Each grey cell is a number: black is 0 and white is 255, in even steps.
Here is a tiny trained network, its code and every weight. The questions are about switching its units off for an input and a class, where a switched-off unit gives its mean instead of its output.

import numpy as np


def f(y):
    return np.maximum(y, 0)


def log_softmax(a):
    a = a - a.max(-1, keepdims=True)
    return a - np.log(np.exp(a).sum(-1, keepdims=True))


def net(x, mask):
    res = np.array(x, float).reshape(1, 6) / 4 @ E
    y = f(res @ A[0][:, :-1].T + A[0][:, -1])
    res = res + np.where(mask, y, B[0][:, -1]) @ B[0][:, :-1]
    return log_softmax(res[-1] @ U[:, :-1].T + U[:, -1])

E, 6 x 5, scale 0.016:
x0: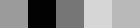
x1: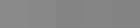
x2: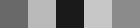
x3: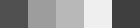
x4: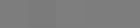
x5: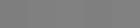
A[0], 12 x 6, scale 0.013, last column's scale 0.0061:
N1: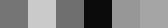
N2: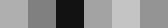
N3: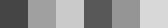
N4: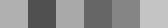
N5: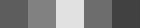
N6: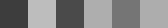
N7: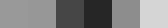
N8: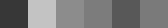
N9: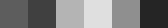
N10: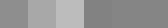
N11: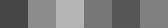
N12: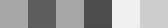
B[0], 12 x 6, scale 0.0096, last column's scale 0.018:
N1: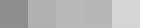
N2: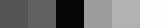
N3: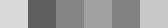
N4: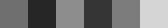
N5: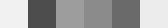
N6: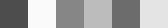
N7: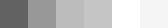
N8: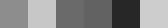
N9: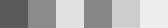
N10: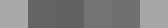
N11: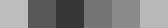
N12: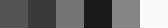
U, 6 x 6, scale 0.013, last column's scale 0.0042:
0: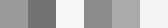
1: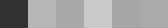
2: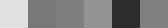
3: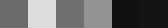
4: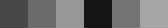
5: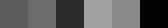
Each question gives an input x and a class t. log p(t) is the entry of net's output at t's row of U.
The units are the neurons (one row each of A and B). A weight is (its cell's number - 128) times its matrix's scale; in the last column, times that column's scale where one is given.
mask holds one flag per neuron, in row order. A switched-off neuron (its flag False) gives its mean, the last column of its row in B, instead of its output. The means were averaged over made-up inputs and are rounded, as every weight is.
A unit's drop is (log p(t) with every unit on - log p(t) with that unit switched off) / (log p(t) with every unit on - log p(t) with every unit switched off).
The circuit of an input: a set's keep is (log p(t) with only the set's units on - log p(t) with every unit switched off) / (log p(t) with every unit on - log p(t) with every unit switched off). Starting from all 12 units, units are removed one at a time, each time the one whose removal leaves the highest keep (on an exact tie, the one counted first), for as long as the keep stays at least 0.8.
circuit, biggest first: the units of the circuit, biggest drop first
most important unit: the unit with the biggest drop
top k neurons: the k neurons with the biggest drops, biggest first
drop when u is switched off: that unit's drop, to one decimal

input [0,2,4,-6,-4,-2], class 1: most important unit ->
N7
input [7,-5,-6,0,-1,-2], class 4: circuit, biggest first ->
N12, N1
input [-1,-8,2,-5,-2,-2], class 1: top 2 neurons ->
N7, N5
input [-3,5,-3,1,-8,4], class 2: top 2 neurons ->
N9, N7
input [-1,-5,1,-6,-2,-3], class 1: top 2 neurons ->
N5, N7
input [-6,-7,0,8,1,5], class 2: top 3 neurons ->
N5, N11, N3
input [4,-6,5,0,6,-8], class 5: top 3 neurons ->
N2, N7, N1
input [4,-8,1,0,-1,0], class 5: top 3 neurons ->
N7, N1, N6
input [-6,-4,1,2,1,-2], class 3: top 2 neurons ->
N8, N6
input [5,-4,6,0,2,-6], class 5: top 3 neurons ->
N2, N7, N1
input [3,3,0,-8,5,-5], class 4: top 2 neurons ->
N12, N4
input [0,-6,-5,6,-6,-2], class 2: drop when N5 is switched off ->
0.1
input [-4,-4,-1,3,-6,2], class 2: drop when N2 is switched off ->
0.0
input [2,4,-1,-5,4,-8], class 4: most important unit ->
N12
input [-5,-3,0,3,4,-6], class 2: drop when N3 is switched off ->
0.1
